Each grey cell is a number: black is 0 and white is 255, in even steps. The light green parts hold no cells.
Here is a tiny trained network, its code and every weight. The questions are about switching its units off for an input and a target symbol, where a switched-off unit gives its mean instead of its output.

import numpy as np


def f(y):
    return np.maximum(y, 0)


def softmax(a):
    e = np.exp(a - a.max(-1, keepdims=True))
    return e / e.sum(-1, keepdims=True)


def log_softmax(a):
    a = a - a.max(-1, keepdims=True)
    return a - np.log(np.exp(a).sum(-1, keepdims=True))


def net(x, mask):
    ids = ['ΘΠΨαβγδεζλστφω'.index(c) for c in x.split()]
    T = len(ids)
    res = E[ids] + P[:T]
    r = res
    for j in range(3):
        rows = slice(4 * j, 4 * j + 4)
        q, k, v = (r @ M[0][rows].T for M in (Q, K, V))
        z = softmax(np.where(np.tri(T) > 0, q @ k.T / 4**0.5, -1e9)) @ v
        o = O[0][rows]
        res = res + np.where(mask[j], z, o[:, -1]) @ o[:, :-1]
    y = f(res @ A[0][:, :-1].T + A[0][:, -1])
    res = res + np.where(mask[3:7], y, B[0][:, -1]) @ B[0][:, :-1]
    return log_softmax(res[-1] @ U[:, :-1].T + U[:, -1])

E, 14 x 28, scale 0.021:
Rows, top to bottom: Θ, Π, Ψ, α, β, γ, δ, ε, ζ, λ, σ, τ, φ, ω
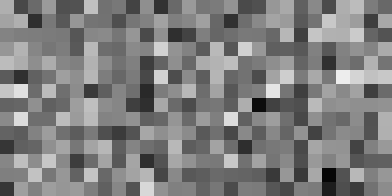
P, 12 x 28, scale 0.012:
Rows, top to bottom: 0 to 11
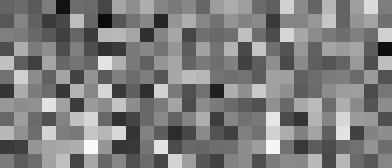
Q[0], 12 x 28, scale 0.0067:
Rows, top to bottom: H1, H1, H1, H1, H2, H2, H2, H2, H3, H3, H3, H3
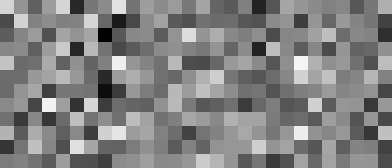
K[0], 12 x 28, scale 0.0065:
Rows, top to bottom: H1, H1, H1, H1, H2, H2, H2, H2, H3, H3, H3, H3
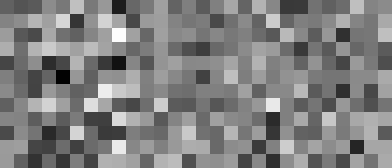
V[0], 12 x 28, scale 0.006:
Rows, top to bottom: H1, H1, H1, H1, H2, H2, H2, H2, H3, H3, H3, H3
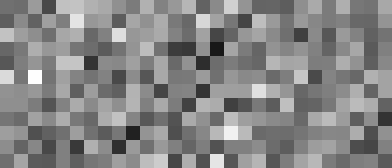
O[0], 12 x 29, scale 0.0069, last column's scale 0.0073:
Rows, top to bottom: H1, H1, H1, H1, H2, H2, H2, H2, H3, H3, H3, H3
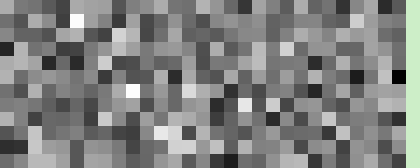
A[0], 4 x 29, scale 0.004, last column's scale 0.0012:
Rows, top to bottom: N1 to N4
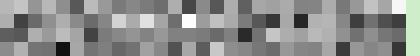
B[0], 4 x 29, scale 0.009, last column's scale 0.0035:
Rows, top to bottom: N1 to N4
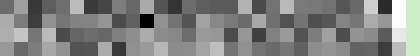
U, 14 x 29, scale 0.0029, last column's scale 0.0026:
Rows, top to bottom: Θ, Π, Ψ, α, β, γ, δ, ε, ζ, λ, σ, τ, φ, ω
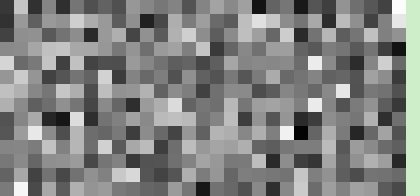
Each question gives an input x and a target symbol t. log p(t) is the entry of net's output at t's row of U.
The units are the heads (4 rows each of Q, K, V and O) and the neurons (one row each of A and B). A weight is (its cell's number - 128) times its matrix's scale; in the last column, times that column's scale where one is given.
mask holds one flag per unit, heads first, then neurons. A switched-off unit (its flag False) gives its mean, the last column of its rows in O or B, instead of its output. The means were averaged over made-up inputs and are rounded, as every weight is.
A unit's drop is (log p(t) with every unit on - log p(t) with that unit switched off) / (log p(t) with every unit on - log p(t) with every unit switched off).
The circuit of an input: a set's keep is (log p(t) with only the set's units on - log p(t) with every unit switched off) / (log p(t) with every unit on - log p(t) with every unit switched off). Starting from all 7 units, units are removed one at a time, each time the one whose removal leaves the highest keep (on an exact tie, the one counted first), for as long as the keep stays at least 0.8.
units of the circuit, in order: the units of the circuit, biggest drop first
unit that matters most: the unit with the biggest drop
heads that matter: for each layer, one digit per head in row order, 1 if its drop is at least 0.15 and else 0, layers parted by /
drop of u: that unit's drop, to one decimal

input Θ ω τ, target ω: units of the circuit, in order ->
[H2; H3]
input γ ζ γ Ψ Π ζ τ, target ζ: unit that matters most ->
H1
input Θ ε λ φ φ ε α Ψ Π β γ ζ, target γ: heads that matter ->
110
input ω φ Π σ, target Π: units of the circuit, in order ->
[H1; H3]
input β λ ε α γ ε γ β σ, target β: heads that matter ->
011
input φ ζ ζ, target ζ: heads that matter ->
111
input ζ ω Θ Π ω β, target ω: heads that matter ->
111
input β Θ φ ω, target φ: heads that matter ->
101
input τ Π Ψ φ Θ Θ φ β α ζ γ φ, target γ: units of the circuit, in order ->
[H2; H1]
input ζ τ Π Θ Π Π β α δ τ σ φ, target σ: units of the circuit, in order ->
[H3; H1]
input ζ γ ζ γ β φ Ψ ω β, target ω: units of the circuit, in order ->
[H2; H3; H1]
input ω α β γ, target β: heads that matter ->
011
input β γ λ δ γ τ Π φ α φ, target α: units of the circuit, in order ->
[H3; H2]
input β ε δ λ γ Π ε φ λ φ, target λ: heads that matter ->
111
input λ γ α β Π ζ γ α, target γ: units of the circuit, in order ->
[H2]
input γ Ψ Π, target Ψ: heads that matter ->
101
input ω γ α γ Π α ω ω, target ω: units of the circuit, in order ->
[H2; H1]
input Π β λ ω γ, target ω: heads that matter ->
111
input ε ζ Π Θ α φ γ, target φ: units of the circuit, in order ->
[H3; H1]
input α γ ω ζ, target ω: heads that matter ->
011
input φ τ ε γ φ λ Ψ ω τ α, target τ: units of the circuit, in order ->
[H3; N2; H2]
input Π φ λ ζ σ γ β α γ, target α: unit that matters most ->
H3
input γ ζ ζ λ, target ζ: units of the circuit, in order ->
[H1; H3; H2]
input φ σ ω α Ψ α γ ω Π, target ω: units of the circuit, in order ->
[H2; H3; H1]
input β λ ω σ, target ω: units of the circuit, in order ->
[H2; H3]
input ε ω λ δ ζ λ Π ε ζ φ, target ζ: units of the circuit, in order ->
[H1; H3]
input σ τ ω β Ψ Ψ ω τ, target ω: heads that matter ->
110
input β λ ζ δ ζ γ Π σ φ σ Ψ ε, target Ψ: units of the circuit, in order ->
[H3; H1]
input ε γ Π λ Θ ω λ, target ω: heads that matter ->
011
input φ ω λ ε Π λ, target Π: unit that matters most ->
H3
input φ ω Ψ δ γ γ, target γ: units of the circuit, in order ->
[H2; H1]
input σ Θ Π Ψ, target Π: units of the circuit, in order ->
[H2; H1; H3]
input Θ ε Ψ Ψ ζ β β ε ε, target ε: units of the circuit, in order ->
[H2; H1]
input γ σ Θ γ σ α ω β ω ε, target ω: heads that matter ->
110
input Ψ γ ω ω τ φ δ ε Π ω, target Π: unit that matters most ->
H1
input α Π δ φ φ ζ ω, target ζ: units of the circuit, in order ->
[H1; H2; H3]
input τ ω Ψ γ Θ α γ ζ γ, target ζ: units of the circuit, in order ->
[H1; H3]
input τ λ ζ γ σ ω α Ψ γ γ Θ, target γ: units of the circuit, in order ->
[H2; H3]
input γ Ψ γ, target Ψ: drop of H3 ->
0.6
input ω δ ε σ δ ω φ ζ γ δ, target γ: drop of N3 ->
0.0
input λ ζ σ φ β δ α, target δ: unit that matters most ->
H1
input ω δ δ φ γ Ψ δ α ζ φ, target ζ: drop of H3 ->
0.3
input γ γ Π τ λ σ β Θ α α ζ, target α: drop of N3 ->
0.1
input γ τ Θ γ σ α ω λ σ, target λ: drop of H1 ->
0.2
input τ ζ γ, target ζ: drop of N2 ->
0.0
